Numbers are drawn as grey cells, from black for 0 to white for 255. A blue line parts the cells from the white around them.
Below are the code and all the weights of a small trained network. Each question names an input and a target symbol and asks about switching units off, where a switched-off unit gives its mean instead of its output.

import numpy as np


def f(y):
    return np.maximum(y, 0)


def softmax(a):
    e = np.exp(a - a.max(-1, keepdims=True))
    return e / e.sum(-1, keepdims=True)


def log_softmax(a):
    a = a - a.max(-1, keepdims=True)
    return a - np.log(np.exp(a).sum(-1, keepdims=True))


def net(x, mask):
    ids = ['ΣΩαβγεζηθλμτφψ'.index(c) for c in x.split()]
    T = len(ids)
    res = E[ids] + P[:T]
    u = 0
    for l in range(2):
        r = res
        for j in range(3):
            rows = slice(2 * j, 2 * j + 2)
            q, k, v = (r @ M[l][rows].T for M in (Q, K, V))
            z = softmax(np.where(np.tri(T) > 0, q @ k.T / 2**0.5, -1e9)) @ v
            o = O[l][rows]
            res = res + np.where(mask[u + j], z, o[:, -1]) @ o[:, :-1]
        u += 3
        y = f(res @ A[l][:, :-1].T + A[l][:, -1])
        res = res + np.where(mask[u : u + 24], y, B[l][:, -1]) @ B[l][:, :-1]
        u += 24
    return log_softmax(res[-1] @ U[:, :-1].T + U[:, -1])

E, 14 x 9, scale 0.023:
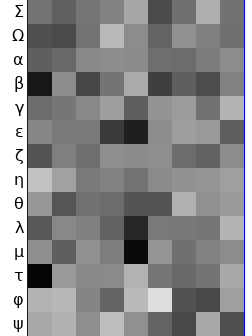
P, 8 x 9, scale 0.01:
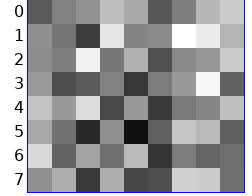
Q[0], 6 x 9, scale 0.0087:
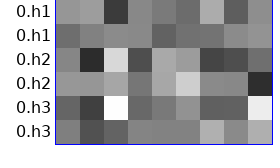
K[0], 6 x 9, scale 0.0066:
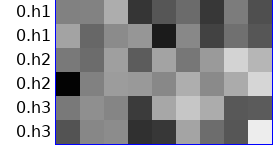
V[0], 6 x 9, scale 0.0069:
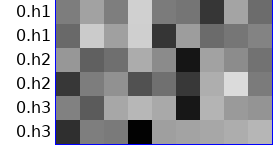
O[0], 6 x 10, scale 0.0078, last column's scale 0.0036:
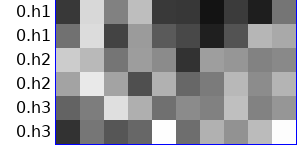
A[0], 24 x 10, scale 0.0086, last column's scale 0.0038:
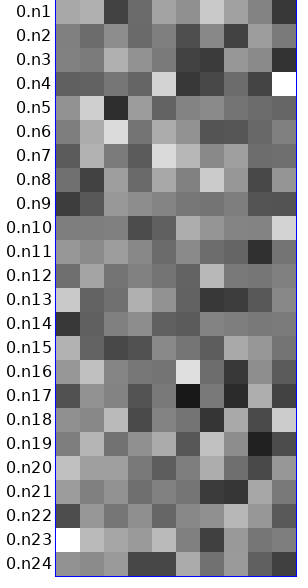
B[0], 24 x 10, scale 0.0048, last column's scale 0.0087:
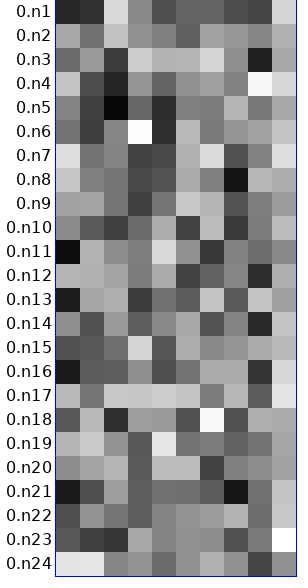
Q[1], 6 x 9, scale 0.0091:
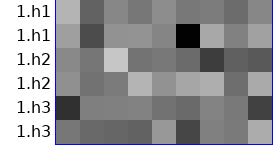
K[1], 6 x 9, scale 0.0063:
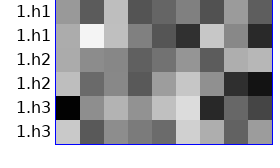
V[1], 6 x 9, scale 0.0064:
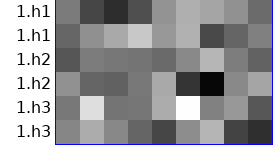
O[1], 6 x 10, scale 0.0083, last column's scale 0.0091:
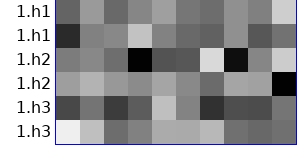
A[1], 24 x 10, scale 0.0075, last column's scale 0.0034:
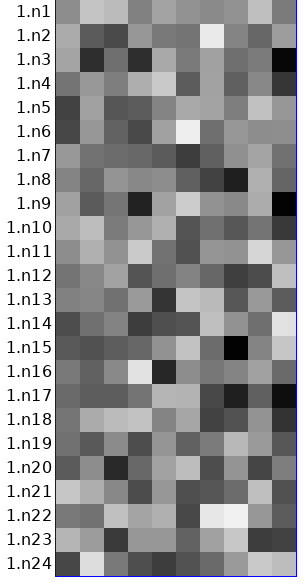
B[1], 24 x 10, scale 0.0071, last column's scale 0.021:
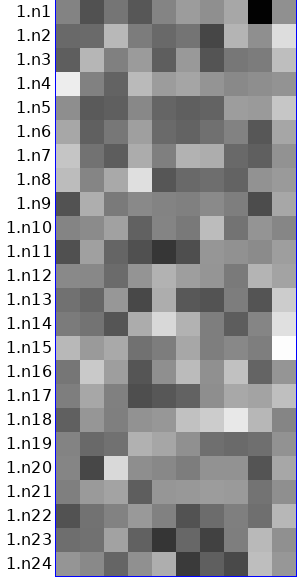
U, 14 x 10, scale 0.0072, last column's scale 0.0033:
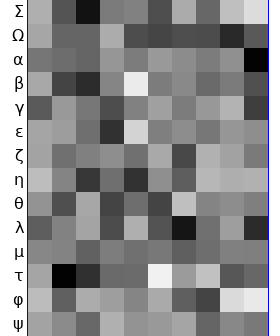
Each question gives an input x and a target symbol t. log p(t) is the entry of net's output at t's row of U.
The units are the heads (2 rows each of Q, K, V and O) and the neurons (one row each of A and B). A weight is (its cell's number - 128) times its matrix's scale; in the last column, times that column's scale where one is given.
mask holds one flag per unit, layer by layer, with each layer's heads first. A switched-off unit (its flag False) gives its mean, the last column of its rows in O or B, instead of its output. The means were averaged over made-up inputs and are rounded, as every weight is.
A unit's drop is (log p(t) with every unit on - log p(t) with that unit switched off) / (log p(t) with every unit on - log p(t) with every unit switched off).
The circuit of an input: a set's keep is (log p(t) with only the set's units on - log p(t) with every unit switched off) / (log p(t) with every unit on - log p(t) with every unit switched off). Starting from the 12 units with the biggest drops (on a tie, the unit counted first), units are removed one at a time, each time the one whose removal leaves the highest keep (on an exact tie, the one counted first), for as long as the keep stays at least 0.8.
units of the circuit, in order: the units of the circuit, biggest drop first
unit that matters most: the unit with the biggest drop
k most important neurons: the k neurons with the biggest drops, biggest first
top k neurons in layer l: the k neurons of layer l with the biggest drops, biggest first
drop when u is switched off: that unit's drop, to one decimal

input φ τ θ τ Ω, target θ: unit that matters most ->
1.h3
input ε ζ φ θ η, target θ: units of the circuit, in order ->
(1.h3; 0.h1; 1.n11)
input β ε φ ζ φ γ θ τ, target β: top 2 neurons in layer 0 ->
(0.n23; 0.n6)
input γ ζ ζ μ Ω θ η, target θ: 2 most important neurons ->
(1.n14; 0.n16)
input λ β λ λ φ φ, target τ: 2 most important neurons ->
(0.n16; 0.n5)
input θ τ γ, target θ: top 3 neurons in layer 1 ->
(1.n11; 1.n3; 1.n1)
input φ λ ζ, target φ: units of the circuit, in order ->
(1.n8; 0.n16; 0.h2; 1.n15)
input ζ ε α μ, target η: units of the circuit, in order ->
(0.h2; 0.h1; 1.n20)
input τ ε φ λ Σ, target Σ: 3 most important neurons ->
(0.n4; 0.n1; 0.n18)
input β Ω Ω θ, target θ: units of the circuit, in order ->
(0.h2; 1.h3)
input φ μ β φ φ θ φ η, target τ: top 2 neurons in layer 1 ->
(1.n17; 1.n24)
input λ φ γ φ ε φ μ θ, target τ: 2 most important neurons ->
(1.n14; 1.n24)
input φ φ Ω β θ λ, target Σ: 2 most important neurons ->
(1.n24; 1.n15)
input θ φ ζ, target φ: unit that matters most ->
0.h3
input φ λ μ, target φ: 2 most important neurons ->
(0.n21; 1.n8)
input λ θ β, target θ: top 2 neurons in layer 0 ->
(0.n17; 0.n5)
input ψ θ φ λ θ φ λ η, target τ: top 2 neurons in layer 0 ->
(0.n13; 0.n18)
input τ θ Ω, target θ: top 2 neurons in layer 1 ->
(1.n11; 1.n14)
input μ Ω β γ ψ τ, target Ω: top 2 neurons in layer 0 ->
(0.n3; 0.n5)
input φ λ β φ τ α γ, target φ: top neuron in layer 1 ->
(1.n8)
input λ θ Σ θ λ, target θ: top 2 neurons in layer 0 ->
(0.n17; 0.n1)
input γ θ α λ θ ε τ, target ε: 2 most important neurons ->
(0.n24; 0.n10)
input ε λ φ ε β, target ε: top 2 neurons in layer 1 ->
(1.n21; 1.n9)
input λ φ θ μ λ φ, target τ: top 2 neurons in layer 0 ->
(0.n16; 0.n5)
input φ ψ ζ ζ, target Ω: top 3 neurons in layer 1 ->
(1.n20; 1.n6; 1.n14)
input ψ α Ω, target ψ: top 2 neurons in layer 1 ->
(1.n4; 1.n13)
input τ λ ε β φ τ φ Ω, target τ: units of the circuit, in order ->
(0.h2)
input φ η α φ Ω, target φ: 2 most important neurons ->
(0.n16; 1.n8)
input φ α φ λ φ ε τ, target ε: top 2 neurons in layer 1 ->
(1.n9; 1.n21)
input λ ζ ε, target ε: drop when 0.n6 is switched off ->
0.1
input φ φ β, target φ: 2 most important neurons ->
(1.n8; 1.n15)
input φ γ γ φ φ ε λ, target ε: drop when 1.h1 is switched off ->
0.4
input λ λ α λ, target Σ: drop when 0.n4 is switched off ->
-0.1
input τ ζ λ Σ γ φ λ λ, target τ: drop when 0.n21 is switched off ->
0.1
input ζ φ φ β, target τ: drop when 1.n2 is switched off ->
0.0
